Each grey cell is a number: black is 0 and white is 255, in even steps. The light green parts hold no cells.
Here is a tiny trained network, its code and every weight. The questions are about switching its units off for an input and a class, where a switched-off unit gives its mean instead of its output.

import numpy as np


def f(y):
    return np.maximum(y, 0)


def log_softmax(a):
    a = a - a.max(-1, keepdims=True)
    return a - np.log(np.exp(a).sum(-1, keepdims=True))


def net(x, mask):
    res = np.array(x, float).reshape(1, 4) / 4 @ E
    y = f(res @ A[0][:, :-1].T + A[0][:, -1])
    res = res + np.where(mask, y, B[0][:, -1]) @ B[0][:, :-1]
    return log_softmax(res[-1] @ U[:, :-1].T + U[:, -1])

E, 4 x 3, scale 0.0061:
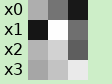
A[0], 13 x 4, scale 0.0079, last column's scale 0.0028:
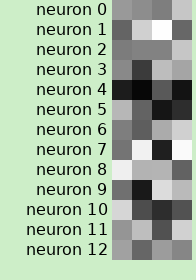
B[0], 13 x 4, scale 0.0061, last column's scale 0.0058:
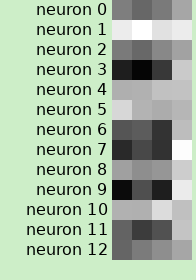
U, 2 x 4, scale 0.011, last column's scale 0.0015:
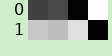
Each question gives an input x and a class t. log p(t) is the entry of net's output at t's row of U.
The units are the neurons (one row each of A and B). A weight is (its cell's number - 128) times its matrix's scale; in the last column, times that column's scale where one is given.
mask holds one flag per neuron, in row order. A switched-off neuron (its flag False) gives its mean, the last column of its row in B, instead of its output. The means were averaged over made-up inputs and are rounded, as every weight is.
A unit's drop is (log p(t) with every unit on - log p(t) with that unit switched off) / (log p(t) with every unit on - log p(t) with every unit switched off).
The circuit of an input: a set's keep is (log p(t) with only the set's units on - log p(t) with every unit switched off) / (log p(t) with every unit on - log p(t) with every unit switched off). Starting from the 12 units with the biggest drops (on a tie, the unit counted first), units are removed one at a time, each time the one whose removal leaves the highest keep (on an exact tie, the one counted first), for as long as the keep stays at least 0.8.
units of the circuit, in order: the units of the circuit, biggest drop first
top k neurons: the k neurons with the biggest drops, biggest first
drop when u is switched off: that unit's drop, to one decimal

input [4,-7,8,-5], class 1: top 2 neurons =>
(neuron 10; neuron 5)
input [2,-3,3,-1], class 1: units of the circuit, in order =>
(neuron 9; neuron 10)
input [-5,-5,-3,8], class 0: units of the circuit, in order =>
(neuron 9)
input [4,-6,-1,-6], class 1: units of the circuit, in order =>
(neuron 10; neuron 5)
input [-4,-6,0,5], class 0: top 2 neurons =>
(neuron 9; neuron 3)
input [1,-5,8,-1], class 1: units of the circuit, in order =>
(neuron 10; neuron 9)
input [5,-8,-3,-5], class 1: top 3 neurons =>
(neuron 10; neuron 5; neuron 4)
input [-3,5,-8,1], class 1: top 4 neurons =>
(neuron 1; neuron 7; neuron 11; neuron 4)
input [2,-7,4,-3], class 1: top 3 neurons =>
(neuron 10; neuron 5; neuron 7)
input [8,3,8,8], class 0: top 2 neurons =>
(neuron 7; neuron 11)
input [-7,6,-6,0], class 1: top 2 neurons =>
(neuron 1; neuron 7)
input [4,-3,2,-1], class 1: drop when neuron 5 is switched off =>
0.2
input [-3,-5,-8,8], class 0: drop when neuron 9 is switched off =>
0.3
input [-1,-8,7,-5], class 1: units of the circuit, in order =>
(neuron 10)
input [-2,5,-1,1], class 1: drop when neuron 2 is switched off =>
0.0
